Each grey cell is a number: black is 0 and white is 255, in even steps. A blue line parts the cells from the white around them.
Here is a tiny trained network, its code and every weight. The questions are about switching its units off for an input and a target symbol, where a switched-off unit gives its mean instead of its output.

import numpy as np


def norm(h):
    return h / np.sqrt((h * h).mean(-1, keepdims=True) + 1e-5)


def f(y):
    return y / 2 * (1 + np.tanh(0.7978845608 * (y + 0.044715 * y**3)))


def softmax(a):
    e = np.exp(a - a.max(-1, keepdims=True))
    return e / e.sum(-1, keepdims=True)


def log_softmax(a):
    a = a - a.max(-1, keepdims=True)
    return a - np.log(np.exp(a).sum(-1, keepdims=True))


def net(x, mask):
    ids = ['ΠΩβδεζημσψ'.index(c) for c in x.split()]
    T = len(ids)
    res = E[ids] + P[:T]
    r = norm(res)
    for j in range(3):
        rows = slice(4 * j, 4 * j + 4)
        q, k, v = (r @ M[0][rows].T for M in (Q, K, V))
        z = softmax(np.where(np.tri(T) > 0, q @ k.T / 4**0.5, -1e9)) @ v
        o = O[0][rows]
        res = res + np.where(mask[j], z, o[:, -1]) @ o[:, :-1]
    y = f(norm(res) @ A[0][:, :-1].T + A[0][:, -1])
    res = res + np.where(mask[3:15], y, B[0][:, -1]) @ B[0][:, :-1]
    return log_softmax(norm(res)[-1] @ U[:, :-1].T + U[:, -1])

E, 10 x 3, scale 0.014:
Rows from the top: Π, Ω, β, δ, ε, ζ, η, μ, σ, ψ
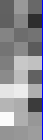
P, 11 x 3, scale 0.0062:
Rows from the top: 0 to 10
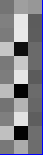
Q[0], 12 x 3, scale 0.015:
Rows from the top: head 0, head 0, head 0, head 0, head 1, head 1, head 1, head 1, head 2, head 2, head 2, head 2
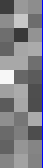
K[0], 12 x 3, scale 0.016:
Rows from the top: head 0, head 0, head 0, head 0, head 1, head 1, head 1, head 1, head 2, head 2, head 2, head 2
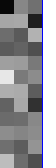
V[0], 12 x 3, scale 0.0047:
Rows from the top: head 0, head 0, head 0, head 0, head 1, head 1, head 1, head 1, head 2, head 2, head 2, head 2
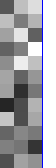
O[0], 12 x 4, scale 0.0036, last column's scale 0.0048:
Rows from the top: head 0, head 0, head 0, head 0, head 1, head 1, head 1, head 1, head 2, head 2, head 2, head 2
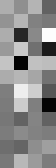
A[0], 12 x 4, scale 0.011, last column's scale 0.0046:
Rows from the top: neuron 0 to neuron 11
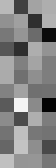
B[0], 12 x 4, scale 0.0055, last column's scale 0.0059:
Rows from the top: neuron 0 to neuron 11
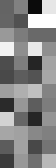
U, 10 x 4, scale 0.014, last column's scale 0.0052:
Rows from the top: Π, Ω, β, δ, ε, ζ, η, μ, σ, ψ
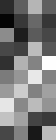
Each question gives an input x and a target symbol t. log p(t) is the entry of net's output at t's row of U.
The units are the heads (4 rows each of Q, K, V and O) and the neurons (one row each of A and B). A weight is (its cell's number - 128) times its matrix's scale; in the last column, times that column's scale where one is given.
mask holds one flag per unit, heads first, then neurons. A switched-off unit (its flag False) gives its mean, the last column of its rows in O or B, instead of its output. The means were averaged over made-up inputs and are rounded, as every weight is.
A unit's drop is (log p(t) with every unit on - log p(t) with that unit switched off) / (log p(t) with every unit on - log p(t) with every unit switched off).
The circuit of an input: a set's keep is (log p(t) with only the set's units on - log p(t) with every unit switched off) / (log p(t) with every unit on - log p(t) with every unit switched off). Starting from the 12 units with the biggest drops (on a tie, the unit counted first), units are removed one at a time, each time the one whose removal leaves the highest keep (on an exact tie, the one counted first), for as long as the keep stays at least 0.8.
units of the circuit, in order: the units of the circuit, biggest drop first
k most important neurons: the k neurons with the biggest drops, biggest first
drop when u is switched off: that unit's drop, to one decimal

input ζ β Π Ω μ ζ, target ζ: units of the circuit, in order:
neuron 1; neuron 0
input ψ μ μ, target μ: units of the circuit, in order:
neuron 1; neuron 0
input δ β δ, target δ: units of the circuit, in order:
neuron 0; neuron 1
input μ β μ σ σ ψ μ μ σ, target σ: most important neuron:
neuron 4
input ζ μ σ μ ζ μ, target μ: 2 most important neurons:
neuron 1; neuron 0
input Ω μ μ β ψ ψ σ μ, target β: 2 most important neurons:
neuron 3; neuron 1
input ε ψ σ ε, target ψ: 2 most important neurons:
neuron 0; neuron 1
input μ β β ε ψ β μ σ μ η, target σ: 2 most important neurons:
neuron 1; neuron 0
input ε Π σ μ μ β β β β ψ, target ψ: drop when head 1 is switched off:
0.2
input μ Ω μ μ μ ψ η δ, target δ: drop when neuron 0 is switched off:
0.3
